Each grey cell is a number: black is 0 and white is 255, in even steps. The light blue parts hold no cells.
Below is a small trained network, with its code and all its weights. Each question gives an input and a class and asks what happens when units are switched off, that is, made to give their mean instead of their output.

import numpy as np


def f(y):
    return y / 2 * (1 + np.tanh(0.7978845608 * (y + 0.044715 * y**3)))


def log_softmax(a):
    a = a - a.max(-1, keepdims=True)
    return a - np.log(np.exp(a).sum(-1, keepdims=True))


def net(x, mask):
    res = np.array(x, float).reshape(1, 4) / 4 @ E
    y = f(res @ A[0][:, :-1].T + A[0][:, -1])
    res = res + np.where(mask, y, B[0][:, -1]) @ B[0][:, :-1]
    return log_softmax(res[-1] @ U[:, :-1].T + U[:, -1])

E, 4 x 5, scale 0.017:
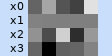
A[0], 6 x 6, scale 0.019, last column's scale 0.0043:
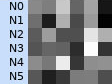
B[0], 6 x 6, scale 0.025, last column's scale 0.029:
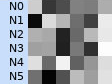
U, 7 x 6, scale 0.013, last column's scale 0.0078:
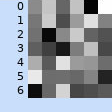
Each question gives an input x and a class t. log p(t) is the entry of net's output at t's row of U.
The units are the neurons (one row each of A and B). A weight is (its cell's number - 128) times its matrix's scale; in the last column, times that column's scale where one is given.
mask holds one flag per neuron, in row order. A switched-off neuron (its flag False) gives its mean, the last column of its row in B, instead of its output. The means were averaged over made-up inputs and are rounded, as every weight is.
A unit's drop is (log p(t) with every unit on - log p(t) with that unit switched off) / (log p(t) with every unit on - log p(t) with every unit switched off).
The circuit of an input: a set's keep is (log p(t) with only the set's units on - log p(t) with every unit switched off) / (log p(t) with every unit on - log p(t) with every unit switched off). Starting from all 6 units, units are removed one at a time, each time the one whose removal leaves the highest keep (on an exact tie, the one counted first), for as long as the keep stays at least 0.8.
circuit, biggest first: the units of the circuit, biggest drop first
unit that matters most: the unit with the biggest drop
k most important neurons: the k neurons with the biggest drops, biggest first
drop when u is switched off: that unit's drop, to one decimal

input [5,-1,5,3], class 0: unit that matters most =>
N1
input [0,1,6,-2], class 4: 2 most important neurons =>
(N4; N2)
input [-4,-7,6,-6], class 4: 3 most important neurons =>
(N3; N2; N4)
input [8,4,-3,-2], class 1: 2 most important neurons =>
(N2; N5)
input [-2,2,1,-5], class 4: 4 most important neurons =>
(N3; N1; N2; N5)
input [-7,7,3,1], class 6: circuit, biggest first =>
(N3; N2)
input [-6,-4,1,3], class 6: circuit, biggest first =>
(N3; N0)
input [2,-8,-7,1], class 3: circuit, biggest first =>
(N1; N4)
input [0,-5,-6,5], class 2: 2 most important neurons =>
(N2; N3)
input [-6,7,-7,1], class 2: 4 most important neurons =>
(N3; N1; N2; N4)
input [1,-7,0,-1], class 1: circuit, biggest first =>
(N3; N0)
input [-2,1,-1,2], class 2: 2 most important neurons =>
(N2; N1)
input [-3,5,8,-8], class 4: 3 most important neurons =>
(N3; N4; N2)
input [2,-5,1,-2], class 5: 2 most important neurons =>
(N1; N5)
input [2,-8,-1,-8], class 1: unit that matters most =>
N3
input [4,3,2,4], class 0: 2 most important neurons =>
(N3; N1)
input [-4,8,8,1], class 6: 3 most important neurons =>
(N1; N2; N5)
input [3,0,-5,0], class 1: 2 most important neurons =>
(N5; N4)
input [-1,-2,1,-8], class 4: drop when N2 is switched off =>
0.5
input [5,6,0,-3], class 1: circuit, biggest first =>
(N2)
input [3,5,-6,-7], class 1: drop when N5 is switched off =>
0.2
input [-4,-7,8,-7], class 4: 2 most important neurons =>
(N3; N4)
